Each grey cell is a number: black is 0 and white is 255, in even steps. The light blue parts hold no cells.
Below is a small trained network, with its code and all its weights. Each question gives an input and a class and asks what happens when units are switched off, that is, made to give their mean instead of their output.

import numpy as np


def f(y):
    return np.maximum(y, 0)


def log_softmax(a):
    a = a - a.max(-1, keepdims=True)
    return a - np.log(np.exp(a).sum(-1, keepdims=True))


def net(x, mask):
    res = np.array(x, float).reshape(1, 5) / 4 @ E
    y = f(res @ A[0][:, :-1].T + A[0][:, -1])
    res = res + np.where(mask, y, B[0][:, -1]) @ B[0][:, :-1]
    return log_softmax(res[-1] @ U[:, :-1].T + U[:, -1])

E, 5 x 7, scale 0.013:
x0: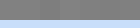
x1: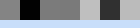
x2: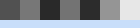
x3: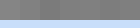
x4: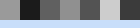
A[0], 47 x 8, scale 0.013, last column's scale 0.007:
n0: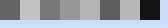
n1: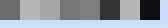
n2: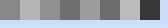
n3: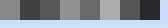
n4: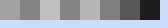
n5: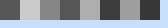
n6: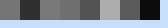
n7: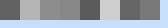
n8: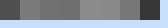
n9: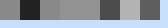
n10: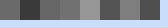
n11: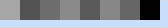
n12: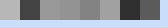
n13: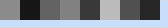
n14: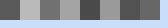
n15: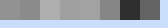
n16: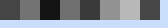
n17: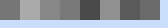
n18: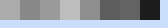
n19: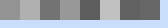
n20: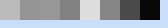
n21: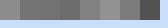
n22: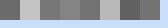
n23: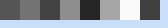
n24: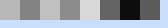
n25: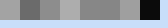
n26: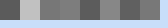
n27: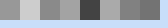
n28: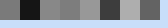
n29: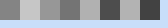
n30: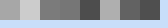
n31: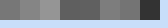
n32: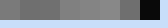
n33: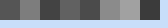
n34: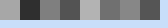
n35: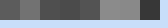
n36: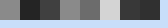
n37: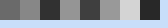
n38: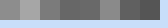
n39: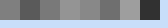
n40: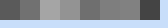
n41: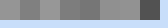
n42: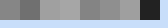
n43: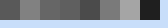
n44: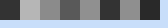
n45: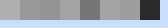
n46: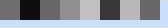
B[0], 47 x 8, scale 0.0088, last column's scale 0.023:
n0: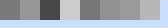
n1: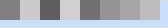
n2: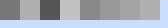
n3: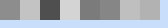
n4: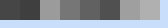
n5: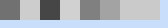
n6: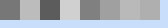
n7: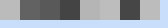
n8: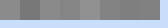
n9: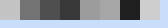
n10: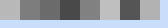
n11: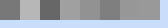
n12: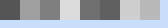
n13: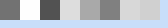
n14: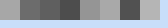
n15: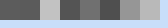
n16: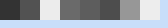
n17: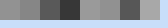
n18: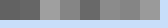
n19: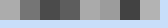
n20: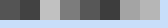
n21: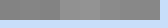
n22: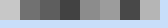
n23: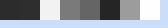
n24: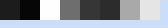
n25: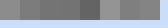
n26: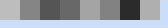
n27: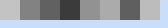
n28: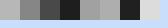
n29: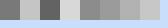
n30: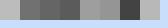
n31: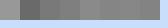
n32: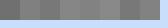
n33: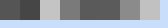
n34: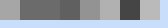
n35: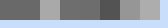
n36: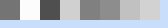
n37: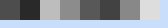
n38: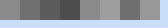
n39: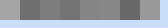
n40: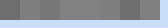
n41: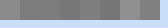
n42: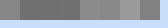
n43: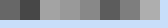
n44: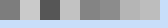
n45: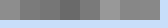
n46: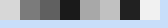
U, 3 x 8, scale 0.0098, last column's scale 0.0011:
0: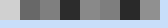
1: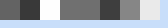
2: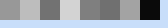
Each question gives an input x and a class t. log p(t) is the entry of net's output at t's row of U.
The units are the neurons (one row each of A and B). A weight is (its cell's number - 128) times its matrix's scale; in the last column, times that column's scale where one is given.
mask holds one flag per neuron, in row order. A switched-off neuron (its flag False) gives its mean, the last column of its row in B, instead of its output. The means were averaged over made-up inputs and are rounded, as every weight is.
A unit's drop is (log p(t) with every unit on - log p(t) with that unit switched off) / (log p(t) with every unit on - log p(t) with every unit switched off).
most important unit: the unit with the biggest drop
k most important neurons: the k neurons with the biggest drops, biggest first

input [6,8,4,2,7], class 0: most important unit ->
n46
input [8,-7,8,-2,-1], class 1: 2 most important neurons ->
n23, n16
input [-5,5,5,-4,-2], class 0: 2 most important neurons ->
n46, n24
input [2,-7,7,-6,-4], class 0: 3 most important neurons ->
n27, n24, n7
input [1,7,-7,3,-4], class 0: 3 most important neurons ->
n46, n28, n23
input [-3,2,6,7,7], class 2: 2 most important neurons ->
n13, n36
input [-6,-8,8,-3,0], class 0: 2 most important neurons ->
n7, n27
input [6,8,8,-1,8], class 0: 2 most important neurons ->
n46, n28
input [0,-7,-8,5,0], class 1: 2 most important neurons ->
n24, n20
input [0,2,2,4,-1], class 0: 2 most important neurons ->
n24, n23
